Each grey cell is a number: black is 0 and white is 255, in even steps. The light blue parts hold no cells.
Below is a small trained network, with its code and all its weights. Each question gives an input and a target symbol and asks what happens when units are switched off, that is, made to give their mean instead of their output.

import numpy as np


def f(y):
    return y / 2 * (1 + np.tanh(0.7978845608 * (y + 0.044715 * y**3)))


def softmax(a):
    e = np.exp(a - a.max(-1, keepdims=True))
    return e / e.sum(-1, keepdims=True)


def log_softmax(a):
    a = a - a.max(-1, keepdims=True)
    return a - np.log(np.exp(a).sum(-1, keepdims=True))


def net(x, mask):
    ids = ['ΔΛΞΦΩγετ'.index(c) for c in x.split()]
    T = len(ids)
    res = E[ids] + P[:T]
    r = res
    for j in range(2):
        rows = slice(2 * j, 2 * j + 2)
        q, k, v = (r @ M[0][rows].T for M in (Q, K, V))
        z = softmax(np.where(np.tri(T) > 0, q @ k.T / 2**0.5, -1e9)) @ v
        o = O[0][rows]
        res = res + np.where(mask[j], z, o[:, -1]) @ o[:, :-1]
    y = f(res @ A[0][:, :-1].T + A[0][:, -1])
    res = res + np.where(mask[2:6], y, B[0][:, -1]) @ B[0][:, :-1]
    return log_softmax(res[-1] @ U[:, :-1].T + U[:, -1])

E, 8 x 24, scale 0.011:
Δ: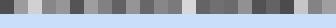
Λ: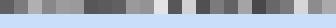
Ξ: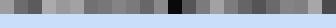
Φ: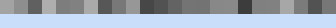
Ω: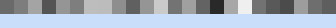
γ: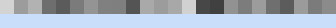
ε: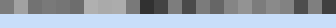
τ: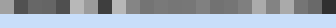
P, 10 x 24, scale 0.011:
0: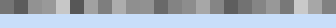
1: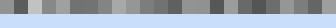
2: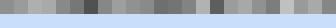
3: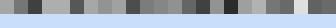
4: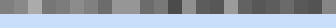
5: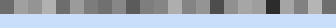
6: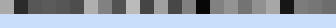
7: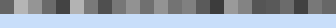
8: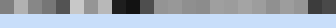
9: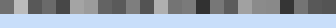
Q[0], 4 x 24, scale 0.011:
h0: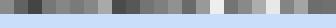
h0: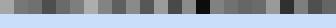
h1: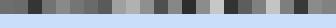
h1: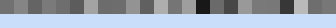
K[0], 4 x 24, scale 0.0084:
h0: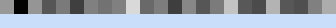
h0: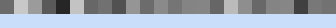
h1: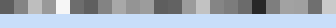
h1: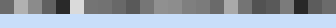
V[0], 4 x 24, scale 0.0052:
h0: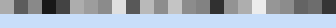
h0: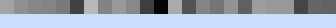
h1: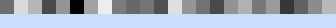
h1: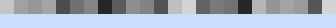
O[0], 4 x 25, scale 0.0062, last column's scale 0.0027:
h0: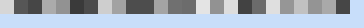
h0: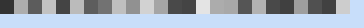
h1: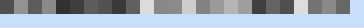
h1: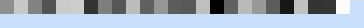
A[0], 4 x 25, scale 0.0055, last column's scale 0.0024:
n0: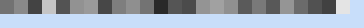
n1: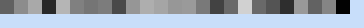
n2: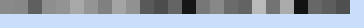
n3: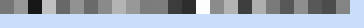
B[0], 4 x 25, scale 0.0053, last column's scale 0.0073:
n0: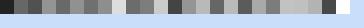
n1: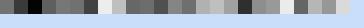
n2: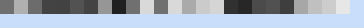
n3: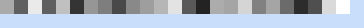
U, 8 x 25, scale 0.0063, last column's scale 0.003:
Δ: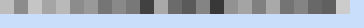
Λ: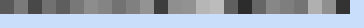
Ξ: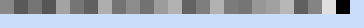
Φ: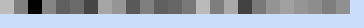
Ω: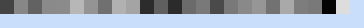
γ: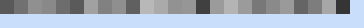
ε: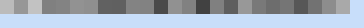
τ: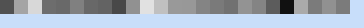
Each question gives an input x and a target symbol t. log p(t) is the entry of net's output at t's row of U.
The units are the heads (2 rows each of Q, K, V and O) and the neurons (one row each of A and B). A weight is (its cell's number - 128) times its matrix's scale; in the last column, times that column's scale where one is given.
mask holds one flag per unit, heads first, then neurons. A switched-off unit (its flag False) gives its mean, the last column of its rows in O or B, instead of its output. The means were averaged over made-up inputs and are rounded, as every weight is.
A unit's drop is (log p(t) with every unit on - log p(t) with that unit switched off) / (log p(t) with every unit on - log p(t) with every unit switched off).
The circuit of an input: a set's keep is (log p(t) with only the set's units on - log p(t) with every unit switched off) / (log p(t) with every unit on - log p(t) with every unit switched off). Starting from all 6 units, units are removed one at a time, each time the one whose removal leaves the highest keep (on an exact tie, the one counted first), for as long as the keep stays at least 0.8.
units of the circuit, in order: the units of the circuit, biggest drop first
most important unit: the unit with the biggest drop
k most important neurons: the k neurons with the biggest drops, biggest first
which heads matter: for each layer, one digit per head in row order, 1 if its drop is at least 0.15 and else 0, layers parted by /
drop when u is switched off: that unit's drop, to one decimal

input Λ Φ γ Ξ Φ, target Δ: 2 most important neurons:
n1, n3
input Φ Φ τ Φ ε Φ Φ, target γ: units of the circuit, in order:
n3, h0, h1
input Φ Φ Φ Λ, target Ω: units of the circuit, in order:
n2, n3
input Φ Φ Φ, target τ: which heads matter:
10
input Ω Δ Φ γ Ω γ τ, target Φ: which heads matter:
11
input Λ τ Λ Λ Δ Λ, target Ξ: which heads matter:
10
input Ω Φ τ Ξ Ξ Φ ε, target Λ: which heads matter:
01
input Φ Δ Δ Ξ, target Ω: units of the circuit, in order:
h0, n3
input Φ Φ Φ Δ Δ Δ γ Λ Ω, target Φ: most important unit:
n1
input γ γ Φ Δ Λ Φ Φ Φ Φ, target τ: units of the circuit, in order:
n2, h0, n1
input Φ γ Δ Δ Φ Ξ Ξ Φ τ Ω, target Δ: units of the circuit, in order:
h0, h1, n1
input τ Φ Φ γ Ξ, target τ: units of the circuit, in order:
n1, n3, h0
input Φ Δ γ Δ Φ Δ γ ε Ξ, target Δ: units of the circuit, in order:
n2, h0, n3, n1
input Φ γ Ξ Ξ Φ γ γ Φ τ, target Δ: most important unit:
h0
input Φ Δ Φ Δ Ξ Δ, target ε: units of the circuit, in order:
h1, n0, h0
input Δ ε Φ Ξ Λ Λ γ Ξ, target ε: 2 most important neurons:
n0, n1
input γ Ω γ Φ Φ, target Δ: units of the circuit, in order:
h0, n1, n2, h1
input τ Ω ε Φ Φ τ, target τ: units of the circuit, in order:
h0, n1, n3
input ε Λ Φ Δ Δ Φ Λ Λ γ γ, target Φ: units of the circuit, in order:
h1, n1
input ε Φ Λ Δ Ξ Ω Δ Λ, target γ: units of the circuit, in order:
h1
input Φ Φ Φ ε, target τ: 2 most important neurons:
n2, n3
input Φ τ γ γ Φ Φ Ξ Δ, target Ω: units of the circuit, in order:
n3, n2
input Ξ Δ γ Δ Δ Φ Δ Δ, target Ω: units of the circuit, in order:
n2, n3
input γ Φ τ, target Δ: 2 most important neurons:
n2, n1
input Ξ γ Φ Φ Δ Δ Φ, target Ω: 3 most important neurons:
n2, n3, n0
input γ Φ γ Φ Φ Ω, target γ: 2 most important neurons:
n2, n1
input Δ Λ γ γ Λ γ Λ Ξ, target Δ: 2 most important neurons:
n1, n3
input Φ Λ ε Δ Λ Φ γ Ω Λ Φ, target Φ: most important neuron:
n3
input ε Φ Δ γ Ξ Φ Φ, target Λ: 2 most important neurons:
n2, n3
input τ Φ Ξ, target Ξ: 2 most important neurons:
n3, n2
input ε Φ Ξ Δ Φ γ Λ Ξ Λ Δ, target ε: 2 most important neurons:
n0, n1
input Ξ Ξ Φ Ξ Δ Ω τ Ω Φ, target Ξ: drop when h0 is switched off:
0.8
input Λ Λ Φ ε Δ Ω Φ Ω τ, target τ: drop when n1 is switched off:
0.4
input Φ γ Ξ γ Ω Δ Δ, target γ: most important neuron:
n2
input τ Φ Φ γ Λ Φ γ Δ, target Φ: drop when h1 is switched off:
0.4
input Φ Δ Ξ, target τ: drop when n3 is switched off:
0.2
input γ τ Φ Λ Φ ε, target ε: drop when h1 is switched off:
0.0
